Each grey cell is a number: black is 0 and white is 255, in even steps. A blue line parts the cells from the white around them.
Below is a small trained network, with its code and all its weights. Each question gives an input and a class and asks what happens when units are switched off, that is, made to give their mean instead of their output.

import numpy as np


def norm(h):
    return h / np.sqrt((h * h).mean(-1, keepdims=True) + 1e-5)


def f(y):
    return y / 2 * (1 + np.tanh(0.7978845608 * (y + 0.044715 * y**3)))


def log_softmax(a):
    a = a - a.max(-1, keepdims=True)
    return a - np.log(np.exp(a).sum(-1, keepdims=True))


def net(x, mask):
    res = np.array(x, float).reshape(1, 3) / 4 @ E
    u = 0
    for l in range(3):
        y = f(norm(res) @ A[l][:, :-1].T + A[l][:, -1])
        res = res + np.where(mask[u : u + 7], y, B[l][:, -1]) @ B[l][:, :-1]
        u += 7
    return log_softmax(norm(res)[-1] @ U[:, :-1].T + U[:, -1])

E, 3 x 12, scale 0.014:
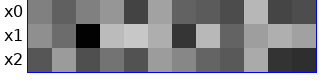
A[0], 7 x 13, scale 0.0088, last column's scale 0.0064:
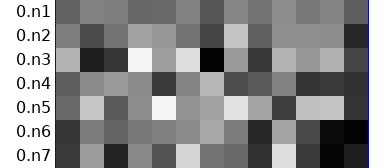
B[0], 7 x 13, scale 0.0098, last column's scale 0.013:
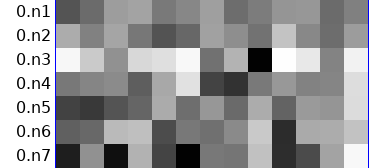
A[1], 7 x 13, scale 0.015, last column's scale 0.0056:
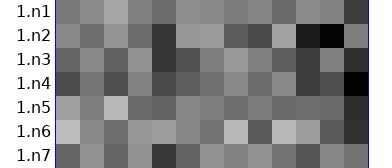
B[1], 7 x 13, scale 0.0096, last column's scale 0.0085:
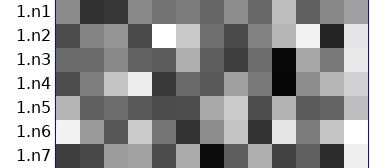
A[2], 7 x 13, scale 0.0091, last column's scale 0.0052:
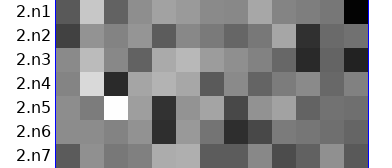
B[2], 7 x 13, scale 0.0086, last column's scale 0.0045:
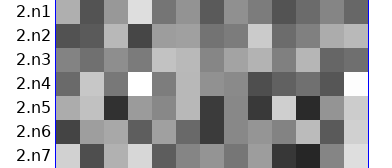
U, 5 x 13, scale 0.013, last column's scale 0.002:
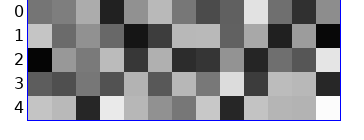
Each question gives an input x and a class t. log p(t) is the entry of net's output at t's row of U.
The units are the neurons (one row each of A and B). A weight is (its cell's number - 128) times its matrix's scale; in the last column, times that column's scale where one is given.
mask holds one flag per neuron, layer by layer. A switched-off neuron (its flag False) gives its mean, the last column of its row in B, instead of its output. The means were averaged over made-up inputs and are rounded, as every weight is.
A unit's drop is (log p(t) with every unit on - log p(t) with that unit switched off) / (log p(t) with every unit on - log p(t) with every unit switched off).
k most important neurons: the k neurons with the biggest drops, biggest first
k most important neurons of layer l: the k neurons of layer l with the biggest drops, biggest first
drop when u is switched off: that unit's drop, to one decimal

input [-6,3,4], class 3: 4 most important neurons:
0.n5, 0.n3, 1.n6, 2.n5
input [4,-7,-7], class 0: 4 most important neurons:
0.n7, 0.n6, 0.n5, 0.n3
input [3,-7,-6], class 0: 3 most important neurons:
0.n7, 0.n6, 0.n5
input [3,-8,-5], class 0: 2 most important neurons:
0.n7, 1.n2
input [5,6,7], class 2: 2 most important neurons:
0.n7, 0.n6
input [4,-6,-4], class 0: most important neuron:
0.n7
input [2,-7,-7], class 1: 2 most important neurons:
0.n7, 0.n3
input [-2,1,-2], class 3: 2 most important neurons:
0.n5, 0.n3
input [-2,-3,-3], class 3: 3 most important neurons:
0.n3, 0.n7, 1.n6
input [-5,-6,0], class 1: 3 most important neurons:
0.n7, 0.n3, 1.n2
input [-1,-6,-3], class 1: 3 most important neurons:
0.n7, 0.n3, 1.n5
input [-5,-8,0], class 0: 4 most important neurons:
0.n7, 0.n6, 0.n5, 1.n6
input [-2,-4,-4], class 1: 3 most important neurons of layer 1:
1.n2, 1.n3, 1.n5
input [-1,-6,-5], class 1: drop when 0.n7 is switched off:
1.1
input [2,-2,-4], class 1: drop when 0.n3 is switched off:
0.6
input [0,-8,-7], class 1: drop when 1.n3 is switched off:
0.0
